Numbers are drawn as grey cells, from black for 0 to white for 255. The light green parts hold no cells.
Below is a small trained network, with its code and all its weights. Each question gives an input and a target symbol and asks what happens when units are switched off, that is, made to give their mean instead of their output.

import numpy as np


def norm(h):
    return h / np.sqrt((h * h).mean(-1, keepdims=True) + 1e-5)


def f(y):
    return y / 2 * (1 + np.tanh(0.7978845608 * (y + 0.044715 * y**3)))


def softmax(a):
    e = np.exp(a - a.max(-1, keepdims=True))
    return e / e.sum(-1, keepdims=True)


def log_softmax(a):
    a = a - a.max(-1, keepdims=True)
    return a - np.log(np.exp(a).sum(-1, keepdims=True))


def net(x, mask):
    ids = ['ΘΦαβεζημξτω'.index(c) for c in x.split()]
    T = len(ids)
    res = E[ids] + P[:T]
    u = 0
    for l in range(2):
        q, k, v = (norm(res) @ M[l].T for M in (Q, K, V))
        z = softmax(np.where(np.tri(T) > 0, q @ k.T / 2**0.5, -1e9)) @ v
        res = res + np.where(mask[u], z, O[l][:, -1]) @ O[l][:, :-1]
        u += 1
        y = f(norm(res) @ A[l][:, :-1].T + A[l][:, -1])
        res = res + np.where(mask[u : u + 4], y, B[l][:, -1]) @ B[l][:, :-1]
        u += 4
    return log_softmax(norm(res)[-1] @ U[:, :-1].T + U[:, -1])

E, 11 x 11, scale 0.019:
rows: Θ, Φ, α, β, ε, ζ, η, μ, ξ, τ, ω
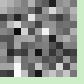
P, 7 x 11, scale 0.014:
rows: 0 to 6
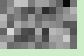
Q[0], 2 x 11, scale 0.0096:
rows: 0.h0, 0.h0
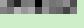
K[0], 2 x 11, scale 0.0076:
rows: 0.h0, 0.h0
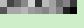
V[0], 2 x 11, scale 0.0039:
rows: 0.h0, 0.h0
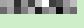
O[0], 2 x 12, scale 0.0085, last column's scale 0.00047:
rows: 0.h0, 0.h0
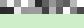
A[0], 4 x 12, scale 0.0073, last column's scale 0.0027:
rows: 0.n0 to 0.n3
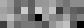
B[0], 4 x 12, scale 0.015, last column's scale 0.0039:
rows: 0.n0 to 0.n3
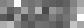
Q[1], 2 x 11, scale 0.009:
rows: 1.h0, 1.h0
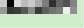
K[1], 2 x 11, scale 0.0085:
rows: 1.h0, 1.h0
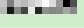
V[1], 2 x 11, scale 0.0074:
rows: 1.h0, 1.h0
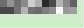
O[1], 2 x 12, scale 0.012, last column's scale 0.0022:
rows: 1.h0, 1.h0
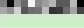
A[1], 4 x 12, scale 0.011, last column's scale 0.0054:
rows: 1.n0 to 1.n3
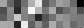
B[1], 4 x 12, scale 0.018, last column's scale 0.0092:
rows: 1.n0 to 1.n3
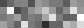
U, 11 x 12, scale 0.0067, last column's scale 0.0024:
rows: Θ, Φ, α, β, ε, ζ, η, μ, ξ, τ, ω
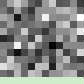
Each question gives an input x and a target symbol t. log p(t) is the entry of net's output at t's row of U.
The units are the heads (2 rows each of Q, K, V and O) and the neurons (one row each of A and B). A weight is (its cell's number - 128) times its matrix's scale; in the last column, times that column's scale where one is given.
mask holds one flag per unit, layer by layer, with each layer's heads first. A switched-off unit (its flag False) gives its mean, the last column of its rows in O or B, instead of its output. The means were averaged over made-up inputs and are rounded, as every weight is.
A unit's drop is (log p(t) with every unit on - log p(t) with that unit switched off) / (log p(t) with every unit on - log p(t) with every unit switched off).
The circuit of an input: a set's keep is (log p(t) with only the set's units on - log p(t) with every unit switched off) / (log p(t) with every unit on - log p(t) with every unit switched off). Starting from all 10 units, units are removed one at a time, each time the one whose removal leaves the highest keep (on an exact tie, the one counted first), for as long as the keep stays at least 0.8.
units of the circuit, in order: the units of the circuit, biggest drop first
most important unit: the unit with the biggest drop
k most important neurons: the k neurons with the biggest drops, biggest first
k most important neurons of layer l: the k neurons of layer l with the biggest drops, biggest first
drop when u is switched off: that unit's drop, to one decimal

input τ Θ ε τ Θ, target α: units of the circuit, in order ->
1.h0; 1.n1
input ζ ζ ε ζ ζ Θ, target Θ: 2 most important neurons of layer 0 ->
0.n2; 0.n1
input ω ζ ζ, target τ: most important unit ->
1.h0
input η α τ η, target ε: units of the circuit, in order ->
1.h0; 0.n2; 1.n3
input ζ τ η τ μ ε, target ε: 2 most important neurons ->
1.n3; 0.n0
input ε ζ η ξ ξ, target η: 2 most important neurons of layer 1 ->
1.n2; 1.n1
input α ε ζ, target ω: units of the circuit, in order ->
1.h0; 1.n3
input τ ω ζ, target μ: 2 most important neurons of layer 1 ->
1.n3; 1.n1
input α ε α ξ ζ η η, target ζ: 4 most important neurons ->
1.n0; 0.n2; 1.n2; 1.n3
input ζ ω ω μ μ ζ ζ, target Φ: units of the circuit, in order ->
0.h0; 1.n3
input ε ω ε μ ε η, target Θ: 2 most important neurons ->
1.n2; 0.n1
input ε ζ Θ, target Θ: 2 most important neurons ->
1.n2; 0.n2
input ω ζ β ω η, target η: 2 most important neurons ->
1.n2; 0.n2
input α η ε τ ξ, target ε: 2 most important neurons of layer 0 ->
0.n2; 0.n0
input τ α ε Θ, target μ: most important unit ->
0.h0
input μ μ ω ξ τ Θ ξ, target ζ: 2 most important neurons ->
0.n2; 1.n0
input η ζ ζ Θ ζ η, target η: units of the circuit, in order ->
1.h0; 1.n2
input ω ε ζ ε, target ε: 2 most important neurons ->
1.n3; 0.n1
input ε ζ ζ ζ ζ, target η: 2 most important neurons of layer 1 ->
1.n2; 1.n1
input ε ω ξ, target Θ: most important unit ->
1.n2
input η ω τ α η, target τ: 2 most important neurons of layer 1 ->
1.n3; 1.n2
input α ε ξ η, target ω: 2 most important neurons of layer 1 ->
1.n2; 1.n3
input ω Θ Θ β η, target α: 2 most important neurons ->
1.n1; 0.n2
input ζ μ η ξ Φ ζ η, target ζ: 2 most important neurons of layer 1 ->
1.n0; 1.n2
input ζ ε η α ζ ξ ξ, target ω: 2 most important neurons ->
0.n2; 1.n2
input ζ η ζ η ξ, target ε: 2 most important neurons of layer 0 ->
0.n2; 0.n3
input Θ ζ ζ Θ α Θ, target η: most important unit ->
1.h0
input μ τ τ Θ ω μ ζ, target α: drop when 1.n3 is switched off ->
0.1
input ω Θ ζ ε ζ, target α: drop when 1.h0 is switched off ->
0.5
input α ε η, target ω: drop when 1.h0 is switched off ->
0.7
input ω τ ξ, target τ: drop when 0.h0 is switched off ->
0.2
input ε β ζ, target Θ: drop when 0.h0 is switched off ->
0.2
